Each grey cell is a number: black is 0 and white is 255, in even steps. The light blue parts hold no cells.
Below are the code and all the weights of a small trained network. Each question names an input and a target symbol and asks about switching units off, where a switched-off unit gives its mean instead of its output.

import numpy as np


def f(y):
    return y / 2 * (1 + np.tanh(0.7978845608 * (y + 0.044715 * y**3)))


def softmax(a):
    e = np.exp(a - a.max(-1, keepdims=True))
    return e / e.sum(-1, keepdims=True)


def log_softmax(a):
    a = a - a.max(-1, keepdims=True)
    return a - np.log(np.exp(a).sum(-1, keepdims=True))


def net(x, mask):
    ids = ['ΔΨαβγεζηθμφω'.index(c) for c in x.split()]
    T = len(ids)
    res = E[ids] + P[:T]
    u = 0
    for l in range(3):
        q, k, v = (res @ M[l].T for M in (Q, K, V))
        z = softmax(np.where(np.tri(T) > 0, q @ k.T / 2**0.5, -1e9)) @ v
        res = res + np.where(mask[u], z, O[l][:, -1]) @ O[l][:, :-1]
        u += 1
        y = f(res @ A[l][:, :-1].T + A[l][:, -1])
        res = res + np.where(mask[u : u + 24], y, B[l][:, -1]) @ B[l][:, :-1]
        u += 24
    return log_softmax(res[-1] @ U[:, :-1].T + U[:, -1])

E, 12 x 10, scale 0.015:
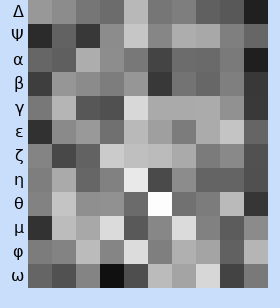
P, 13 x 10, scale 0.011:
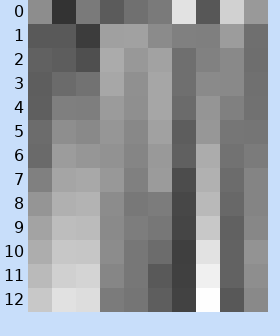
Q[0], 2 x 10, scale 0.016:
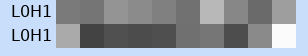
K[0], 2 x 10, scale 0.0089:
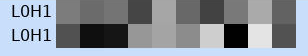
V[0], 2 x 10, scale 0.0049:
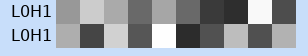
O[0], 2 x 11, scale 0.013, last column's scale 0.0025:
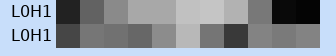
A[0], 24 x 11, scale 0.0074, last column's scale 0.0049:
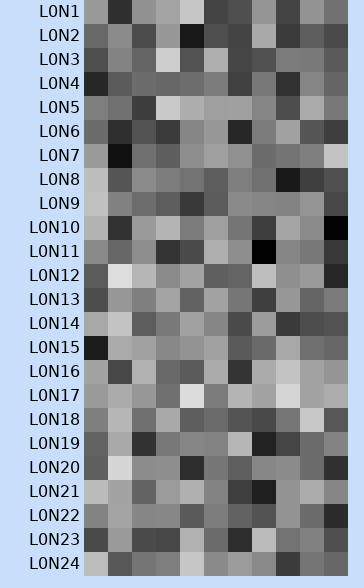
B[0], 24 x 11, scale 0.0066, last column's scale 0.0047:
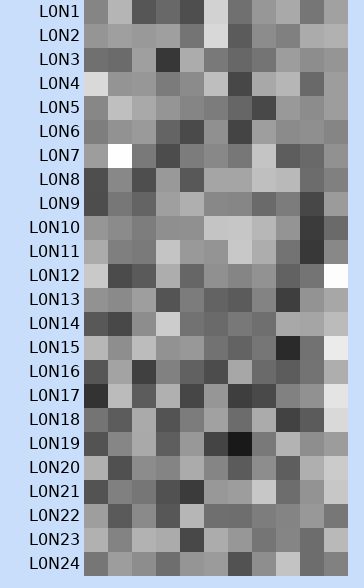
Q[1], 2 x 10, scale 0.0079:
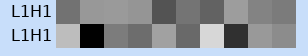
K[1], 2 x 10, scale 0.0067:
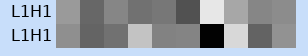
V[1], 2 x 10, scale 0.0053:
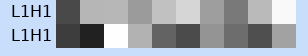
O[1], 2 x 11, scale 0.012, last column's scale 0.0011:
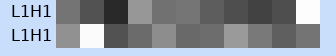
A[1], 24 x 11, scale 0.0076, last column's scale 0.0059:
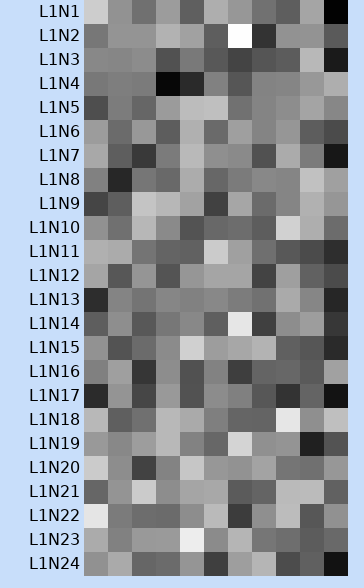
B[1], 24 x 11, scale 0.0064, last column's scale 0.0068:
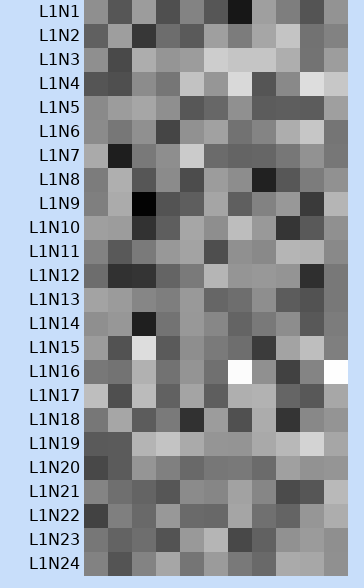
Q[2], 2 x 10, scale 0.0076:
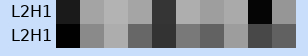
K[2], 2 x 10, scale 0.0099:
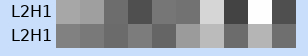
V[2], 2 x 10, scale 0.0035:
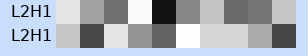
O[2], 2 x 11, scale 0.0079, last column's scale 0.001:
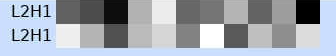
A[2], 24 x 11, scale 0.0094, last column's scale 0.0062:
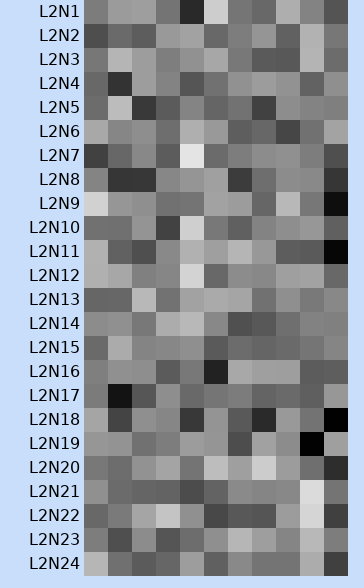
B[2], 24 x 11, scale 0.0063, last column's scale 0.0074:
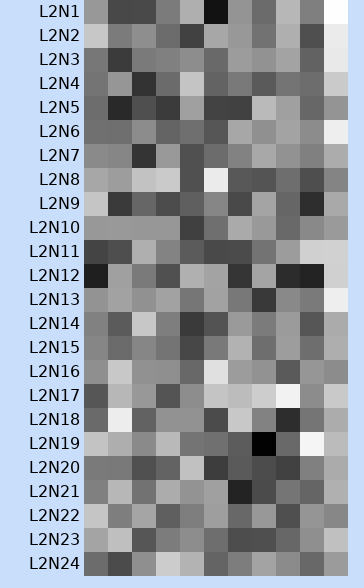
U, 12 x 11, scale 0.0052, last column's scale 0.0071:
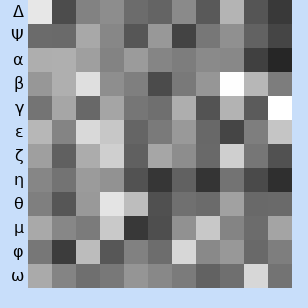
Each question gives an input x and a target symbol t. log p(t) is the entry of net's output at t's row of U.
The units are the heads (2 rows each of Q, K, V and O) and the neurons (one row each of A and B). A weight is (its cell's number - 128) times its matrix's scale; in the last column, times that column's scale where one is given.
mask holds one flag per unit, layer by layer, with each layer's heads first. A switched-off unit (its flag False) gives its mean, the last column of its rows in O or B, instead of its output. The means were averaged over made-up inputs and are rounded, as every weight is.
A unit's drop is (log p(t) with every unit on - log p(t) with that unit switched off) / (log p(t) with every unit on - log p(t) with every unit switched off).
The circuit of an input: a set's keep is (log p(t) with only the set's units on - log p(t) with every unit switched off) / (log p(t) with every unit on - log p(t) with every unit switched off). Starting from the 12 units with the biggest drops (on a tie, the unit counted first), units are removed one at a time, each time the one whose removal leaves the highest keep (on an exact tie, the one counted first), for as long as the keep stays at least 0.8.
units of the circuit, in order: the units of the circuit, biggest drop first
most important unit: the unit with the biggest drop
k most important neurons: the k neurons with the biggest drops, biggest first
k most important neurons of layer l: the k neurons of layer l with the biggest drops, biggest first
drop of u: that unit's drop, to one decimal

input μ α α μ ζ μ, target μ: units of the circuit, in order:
L0H1, L2H1, L1H1
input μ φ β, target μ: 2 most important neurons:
L2N7, L2N10
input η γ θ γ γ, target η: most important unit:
L2H1
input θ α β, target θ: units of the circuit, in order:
L0H1, L2H1, L2N11
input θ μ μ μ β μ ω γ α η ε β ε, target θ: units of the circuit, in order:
L0H1, L2H1, L2N11, L2N20
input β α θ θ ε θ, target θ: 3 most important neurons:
L2N20, L1N19, L2N1
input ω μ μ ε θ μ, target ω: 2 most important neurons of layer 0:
L0N16, L0N7
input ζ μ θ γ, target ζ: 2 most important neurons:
L0N7, L2N8
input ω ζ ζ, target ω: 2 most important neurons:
L0N21, L2N23
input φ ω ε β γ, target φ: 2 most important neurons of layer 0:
L0N17, L0N12
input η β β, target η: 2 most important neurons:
L0N19, L0N12
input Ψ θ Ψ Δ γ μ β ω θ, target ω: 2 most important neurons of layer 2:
L2N23, L2N4
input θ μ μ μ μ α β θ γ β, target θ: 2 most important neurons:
L1N19, L2N12
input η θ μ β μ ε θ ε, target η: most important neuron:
L0N19
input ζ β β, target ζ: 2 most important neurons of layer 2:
L2N8, L2N17
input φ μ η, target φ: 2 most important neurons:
L1N16, L2N17
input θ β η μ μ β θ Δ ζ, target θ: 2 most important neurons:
L1N19, L2N20
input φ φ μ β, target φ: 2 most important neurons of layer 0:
L0N12, L0N18
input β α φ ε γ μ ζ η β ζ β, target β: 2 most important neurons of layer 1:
L1N16, L1N23
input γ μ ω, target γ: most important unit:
L1H1
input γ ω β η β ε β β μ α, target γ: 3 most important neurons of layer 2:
L2N17, L2N18, L2N4
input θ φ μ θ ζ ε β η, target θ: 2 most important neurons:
L1N19, L2N11
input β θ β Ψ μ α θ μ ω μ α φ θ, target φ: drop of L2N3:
0.3
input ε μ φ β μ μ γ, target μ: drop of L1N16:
-0.1
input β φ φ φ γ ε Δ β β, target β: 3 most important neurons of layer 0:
L0N4, L0N2, L0N15
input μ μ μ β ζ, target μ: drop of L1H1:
0.1
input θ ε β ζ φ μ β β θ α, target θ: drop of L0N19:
0.0
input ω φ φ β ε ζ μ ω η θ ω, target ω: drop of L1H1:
0.2
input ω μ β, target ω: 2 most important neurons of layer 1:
L1N4, L1N10
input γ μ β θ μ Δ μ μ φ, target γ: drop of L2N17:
0.1
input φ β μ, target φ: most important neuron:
L2N17
